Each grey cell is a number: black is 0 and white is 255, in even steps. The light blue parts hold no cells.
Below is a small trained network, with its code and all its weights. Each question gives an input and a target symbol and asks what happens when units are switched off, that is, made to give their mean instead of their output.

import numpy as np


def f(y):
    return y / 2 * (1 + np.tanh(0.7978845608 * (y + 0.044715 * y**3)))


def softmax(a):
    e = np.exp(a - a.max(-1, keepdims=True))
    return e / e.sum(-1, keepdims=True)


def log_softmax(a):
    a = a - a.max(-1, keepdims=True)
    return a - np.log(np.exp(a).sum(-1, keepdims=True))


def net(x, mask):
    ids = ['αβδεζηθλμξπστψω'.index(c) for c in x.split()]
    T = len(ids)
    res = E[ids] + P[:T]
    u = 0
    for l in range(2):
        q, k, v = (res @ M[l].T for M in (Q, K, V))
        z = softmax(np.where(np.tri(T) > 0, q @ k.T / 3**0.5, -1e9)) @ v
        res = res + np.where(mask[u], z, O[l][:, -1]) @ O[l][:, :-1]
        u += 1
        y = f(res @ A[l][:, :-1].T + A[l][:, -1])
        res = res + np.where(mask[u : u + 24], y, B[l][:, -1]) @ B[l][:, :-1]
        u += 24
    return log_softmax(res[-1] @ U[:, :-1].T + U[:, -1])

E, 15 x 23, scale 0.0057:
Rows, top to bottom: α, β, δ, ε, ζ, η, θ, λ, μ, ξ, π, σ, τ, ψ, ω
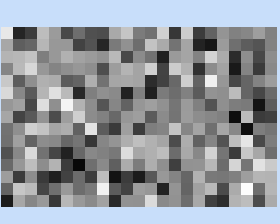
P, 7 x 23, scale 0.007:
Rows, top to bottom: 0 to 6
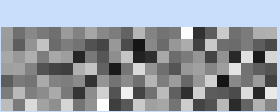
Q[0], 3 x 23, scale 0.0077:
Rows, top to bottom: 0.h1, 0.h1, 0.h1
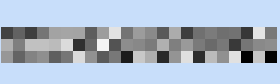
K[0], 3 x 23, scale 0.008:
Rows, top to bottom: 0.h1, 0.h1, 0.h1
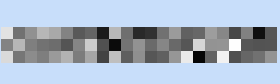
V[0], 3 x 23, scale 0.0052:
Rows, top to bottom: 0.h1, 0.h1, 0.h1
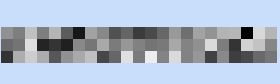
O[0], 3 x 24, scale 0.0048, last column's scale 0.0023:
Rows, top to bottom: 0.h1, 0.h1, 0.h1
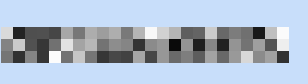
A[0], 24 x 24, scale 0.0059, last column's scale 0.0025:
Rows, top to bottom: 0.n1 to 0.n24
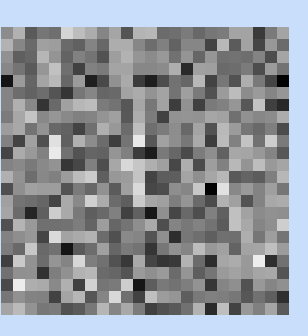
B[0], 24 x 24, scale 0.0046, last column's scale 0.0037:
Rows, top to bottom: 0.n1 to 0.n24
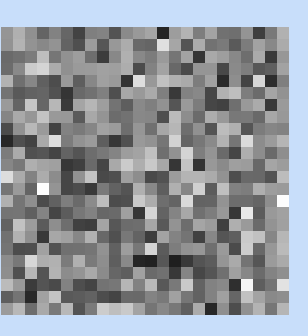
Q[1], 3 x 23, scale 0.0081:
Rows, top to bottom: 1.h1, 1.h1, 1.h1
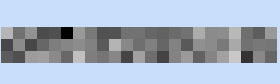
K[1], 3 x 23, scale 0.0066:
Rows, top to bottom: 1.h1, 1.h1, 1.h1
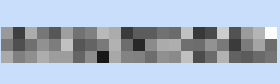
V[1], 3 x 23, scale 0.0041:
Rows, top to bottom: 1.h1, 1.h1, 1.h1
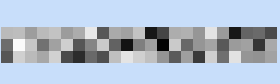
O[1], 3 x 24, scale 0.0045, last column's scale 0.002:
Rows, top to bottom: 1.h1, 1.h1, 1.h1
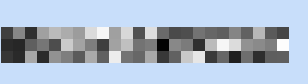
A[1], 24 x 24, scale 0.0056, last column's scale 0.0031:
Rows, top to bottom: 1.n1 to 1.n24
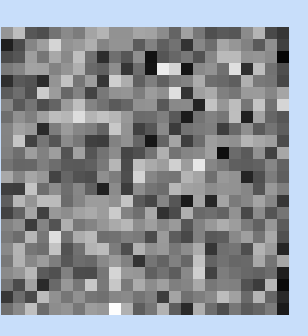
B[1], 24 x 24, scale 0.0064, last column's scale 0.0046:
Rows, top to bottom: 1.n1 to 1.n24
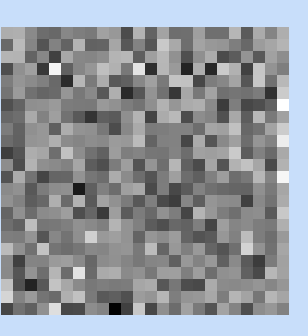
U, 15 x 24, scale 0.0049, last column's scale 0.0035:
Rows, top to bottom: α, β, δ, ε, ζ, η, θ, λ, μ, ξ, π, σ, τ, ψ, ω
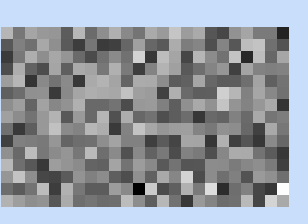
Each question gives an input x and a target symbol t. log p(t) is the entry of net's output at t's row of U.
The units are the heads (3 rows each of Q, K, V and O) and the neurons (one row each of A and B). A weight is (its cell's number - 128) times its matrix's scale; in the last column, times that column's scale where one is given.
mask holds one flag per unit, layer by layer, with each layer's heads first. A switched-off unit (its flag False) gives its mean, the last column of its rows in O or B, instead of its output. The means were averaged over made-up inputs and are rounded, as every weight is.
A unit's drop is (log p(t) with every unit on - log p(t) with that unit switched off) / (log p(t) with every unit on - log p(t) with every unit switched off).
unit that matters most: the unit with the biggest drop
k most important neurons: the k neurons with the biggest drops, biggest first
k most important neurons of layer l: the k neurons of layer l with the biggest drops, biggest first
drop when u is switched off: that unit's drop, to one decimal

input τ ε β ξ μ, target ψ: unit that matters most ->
1.h1
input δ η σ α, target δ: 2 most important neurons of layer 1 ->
[1.n8, 1.n16]
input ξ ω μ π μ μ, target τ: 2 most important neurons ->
[1.n5, 0.n22]
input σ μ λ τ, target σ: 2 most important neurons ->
[1.n22, 0.n12]
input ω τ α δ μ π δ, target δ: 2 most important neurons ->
[1.n8, 0.n13]
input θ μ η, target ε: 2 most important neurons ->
[0.n10, 1.n2]
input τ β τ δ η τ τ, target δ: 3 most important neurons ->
[0.n13, 1.n8, 0.n1]
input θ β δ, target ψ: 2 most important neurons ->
[1.n6, 0.n14]
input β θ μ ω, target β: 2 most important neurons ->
[0.n10, 0.n14]
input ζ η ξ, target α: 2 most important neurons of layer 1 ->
[1.n21, 1.n12]
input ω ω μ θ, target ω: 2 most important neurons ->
[1.n3, 0.n20]
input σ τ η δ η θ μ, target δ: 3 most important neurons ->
[0.n13, 1.n8, 0.n1]
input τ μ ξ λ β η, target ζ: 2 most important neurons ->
[0.n5, 1.n1]
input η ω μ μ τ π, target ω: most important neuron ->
[0.n22]
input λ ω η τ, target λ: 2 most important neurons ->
[0.n20, 1.n15]
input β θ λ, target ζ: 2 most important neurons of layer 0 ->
[0.n5, 0.n24]
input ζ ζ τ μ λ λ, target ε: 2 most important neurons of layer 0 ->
[0.n10, 0.n18]
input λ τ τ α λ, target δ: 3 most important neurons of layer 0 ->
[0.n22, 0.n15, 0.n19]
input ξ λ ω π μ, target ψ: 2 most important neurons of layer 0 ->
[0.n22, 0.n15]
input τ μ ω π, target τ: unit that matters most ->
1.h1
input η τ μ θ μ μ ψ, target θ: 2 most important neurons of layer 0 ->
[0.n14, 0.n10]
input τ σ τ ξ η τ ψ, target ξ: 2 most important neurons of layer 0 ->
[0.n20, 0.n12]
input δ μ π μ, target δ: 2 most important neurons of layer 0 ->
[0.n13, 0.n8]
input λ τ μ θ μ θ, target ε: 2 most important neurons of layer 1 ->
[1.n2, 1.n18]
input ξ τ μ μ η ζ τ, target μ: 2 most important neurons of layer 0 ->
[0.n10, 0.n15]
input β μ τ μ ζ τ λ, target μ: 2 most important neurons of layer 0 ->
[0.n10, 0.n15]
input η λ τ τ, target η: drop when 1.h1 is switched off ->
0.1
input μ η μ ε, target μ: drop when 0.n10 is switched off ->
0.2
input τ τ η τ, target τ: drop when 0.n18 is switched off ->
0.0
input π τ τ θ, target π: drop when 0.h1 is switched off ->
0.9
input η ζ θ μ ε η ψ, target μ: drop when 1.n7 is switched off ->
0.1
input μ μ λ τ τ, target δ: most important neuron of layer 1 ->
[1.n4]
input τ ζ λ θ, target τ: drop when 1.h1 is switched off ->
0.2
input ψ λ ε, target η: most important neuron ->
[1.n5]
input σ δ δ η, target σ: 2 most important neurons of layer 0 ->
[0.n12, 0.n15]
